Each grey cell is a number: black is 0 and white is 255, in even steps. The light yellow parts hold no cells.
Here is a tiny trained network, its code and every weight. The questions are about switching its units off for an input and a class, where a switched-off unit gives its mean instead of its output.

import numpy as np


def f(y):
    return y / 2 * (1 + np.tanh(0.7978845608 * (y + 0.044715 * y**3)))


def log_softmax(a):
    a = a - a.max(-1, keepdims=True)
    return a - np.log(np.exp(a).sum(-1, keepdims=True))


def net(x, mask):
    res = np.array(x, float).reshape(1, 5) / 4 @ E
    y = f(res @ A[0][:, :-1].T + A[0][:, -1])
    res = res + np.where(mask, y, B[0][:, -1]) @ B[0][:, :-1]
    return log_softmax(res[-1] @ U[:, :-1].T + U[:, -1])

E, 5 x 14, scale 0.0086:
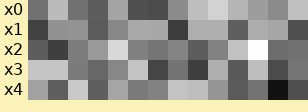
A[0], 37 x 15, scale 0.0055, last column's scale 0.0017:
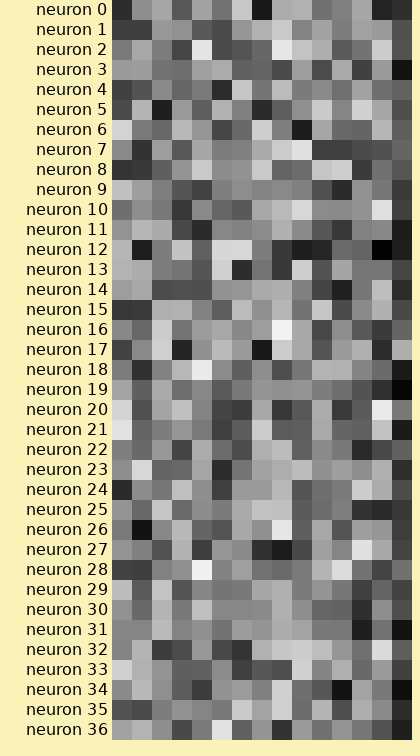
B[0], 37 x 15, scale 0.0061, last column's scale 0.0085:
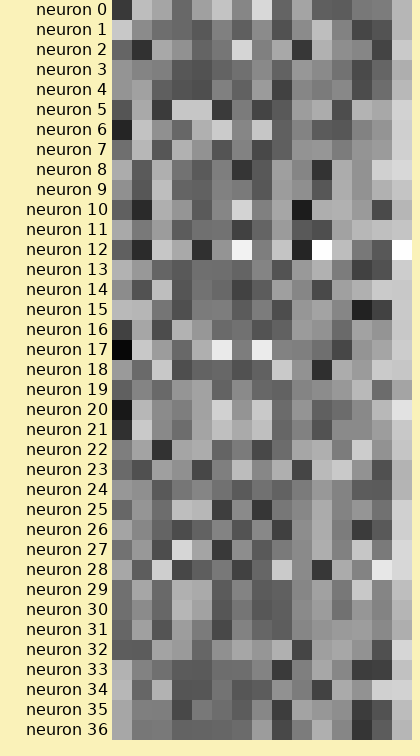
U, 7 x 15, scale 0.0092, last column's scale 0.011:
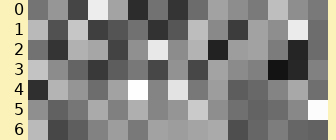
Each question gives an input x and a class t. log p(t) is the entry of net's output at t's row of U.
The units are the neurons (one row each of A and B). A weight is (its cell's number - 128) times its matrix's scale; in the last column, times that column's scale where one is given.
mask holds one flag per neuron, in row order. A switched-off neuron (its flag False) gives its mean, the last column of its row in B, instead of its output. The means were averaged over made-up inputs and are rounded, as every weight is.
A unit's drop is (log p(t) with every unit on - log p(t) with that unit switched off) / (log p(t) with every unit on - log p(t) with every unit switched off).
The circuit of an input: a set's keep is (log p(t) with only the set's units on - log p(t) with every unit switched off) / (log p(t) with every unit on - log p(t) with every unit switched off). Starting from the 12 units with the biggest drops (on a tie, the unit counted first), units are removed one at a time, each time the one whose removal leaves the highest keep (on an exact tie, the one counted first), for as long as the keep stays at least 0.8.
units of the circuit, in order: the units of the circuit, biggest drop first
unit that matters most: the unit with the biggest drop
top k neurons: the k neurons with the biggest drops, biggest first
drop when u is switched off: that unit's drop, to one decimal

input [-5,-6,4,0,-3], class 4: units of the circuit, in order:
neuron 20; neuron 6
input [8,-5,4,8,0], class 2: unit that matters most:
neuron 32
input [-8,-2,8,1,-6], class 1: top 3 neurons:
neuron 28; neuron 18; neuron 8
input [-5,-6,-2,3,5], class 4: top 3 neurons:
neuron 20; neuron 6; neuron 21
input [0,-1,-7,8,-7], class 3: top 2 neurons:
neuron 13; neuron 33
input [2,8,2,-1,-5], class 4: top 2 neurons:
neuron 17; neuron 0
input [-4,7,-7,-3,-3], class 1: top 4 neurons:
neuron 34; neuron 11; neuron 20; neuron 9
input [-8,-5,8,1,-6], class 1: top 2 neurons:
neuron 18; neuron 28
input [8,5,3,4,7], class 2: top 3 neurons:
neuron 2; neuron 10; neuron 32
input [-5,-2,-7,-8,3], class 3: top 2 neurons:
neuron 26; neuron 15
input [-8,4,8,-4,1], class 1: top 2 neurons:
neuron 28; neuron 8
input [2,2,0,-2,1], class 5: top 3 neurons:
neuron 12; neuron 20; neuron 6
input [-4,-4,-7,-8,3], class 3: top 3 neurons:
neuron 26; neuron 15; neuron 35
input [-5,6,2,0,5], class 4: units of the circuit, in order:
neuron 17
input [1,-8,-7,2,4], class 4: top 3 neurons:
neuron 20; neuron 21; neuron 6
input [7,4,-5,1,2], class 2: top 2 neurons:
neuron 2; neuron 10
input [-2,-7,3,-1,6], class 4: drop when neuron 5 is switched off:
0.2
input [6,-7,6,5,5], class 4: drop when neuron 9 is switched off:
0.1
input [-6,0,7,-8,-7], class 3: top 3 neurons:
neuron 15; neuron 26; neuron 35
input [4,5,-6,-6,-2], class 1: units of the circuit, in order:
neuron 34
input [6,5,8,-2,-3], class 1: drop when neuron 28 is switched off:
0.3
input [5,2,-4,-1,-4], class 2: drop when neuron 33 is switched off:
0.0
